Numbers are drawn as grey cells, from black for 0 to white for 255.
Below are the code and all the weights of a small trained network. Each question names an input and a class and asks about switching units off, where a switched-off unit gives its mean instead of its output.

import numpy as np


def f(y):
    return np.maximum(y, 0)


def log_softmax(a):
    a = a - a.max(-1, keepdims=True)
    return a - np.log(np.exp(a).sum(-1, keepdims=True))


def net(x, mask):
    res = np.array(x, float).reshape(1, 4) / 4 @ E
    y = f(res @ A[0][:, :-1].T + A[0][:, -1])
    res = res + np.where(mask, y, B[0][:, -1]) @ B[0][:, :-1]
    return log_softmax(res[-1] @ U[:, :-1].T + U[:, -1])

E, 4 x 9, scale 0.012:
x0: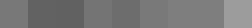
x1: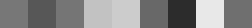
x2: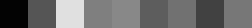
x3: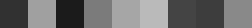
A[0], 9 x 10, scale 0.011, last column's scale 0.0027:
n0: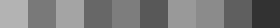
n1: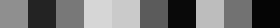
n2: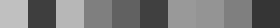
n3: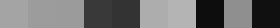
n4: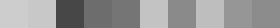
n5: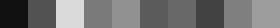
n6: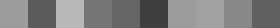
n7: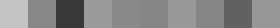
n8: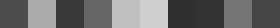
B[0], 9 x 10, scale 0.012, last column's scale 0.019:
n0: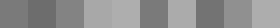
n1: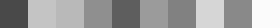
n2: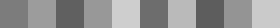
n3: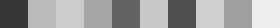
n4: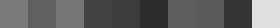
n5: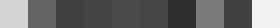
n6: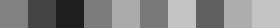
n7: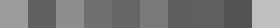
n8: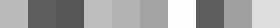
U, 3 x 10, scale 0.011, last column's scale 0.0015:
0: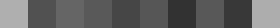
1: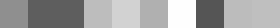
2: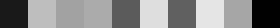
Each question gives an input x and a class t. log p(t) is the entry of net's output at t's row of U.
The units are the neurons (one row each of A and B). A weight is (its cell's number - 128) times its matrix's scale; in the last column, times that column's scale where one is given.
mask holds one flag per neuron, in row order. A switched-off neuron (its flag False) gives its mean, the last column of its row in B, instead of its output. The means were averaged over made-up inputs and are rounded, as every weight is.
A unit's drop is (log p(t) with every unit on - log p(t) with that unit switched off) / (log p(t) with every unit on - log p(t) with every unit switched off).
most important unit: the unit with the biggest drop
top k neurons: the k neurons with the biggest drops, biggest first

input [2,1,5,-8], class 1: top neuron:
(n2)
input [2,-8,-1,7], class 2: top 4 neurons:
(n3; n6; n2; n0)
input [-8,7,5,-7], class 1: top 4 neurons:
(n6; n3; n2; n0)
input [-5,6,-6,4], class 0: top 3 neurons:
(n4; n3; n7)
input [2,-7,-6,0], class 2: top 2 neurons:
(n3; n5)
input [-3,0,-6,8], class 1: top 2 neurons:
(n8; n5)
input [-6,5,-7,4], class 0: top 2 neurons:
(n4; n3)
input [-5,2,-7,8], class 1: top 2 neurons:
(n8; n5)
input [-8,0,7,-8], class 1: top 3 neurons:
(n2; n6; n4)
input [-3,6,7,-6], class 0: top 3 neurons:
(n5; n3; n8)
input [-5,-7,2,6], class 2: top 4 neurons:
(n3; n6; n2; n0)
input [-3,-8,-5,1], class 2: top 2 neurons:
(n3; n5)
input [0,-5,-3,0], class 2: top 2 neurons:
(n3; n5)
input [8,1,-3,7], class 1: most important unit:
n8
